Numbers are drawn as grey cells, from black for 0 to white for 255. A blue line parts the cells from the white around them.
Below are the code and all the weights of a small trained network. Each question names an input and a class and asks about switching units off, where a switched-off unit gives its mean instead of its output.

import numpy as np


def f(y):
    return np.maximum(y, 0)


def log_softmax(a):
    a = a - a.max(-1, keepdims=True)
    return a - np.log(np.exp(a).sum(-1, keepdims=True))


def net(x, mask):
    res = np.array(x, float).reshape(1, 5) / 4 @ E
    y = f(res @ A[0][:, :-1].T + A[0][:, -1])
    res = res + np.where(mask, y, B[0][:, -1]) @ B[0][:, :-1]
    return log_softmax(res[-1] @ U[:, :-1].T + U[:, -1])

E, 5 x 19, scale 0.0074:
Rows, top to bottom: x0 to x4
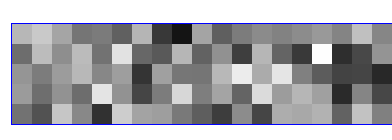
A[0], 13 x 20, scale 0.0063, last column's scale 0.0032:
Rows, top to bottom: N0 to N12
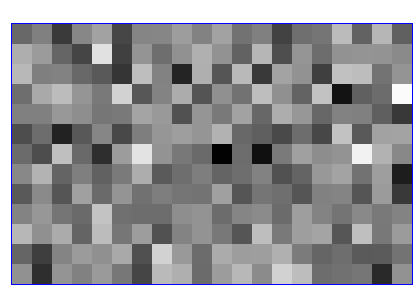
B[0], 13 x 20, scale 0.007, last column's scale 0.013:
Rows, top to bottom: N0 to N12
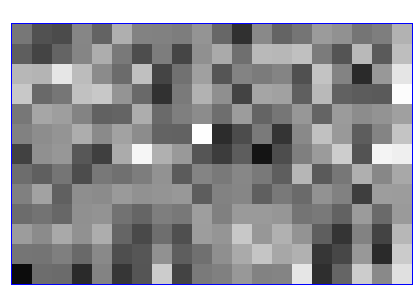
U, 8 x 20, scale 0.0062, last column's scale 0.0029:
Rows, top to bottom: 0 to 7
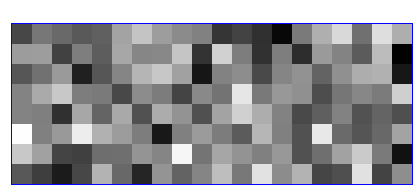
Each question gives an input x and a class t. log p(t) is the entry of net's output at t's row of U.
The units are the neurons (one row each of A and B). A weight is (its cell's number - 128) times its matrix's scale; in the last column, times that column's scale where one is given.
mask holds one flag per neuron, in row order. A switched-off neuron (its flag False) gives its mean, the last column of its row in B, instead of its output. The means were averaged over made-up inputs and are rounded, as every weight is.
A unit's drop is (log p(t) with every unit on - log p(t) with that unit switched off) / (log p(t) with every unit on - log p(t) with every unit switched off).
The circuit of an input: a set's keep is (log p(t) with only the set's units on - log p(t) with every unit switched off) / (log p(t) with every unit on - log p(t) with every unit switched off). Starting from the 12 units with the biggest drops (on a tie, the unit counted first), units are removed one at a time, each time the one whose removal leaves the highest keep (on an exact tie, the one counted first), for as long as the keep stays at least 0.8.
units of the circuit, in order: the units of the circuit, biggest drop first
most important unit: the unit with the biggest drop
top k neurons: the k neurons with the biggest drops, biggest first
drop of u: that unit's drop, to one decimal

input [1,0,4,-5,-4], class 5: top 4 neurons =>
(N6 N12 N11 N7)
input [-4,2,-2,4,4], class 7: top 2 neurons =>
(N2 N5)
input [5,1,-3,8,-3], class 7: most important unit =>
N2
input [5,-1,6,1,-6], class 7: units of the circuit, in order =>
(N6 N2)
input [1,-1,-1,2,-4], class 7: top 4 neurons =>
(N2 N3 N6 N1)
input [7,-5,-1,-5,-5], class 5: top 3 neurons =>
(N2 N12 N1)
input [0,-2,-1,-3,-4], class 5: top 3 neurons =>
(N6 N12 N2)
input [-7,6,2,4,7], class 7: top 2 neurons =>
(N12 N11)
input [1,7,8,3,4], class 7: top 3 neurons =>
(N12 N2 N11)
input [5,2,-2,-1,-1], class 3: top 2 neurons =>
(N3 N5)
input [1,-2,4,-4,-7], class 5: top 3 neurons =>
(N6 N12 N5)
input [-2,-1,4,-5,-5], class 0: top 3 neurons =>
(N3 N10 N5)
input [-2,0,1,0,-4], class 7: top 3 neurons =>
(N6 N2 N3)
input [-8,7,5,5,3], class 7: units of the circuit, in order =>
(N12)
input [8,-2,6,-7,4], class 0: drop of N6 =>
0.5
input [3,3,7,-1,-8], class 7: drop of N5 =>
0.2
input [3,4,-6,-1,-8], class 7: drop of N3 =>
0.3
